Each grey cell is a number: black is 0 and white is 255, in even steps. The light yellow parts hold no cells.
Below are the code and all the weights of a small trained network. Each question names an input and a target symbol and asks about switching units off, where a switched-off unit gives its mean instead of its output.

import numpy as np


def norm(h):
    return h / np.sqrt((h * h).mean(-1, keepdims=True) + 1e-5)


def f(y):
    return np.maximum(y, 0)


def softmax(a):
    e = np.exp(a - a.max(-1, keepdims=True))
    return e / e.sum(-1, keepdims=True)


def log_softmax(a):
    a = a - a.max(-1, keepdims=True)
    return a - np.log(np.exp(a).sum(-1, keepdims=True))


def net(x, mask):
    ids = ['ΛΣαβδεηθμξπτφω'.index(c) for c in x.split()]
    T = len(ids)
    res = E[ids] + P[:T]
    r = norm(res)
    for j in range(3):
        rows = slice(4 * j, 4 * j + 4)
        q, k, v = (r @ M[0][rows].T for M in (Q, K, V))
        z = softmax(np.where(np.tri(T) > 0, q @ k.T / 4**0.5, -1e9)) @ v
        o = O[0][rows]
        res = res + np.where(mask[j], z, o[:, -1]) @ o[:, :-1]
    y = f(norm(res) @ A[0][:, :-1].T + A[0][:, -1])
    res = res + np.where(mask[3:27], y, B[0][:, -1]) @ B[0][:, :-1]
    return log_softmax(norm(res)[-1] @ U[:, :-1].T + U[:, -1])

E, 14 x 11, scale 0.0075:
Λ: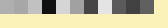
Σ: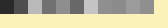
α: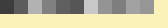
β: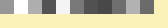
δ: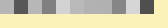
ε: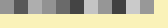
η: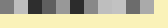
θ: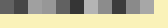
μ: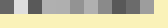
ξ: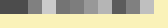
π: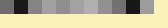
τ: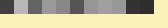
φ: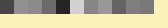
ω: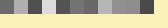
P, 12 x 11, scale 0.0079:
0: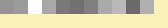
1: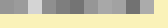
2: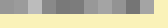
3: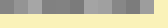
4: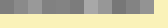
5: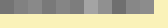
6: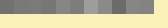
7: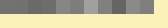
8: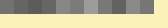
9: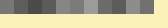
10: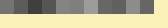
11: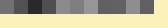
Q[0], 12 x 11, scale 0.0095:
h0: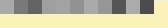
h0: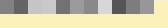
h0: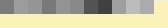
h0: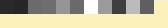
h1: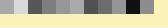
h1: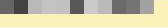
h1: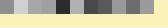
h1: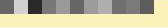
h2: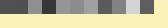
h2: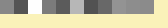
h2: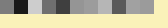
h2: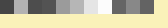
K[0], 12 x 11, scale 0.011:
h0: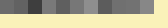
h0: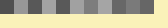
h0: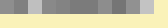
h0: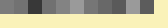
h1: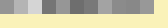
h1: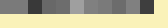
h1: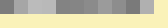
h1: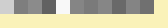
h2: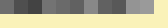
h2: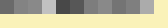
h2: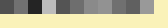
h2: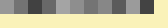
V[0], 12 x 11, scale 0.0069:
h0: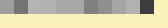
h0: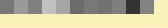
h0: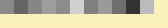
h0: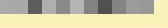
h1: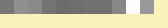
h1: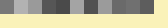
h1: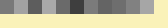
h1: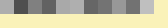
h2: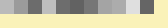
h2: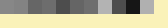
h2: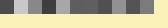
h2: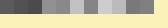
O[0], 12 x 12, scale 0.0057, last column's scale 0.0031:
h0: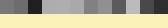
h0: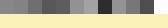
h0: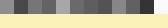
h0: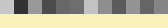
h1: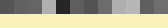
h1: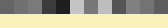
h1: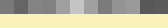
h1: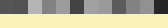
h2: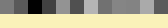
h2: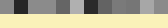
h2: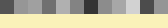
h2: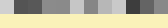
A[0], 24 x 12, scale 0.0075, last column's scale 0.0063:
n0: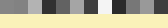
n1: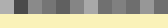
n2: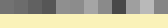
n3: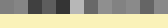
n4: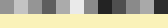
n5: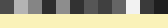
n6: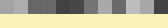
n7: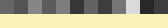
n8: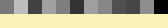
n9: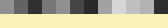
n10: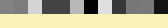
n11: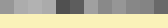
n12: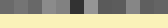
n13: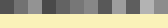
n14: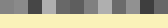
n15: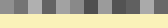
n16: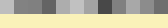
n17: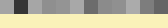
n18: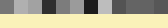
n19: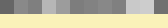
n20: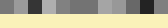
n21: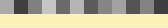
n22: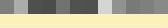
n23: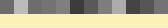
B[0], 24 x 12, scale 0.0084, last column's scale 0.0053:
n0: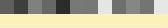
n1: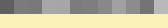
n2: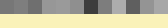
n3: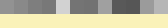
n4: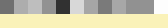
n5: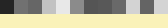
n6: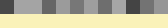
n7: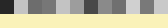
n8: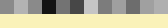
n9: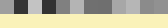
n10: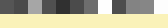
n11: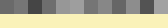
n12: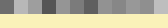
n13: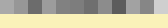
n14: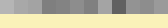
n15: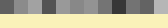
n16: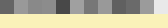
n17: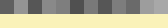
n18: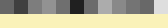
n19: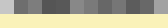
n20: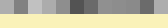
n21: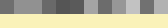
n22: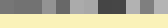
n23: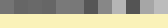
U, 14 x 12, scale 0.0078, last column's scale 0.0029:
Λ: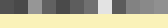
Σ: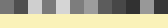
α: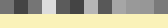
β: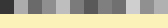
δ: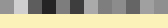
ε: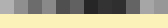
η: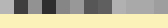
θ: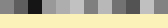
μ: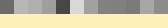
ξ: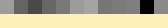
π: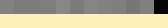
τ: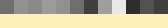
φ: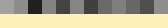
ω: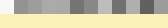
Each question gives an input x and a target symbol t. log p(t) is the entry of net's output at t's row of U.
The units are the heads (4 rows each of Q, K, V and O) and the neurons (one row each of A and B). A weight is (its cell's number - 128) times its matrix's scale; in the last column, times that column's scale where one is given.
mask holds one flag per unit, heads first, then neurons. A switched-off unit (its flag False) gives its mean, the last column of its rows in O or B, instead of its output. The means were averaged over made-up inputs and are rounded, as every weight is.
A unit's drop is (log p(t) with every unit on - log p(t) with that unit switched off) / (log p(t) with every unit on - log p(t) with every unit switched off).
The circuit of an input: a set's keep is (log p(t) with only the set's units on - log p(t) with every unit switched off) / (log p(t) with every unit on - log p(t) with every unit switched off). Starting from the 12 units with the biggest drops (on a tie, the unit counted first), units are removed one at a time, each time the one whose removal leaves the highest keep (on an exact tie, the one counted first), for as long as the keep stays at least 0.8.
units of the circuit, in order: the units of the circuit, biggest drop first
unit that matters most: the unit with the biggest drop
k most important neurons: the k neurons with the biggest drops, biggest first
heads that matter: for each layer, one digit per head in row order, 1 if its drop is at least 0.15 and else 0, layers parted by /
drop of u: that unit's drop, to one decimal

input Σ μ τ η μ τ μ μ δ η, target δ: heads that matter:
001
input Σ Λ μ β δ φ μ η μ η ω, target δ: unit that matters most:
h0
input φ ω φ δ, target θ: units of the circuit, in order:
h2, n10, n2
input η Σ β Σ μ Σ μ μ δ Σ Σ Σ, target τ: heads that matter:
111
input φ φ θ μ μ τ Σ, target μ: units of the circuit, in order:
h1, n4
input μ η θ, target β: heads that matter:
100
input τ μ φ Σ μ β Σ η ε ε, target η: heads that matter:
110
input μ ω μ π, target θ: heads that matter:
001
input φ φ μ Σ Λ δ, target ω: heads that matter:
101
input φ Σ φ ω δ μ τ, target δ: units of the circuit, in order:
h2, n8
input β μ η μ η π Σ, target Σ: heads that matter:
010
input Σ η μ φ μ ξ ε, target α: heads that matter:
001
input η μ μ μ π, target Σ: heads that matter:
010
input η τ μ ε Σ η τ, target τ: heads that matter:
000
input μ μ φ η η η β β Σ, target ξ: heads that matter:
111
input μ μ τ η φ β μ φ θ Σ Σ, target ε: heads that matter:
111
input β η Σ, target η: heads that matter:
101
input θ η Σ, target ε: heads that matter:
101
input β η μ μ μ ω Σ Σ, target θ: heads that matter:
001
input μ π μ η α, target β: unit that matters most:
n7
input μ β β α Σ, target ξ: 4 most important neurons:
n19, n11, n10, n4
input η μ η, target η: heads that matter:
001
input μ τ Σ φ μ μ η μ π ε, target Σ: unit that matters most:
h1
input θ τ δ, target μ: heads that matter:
100
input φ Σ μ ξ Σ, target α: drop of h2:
1.3
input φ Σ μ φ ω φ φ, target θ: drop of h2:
0.9
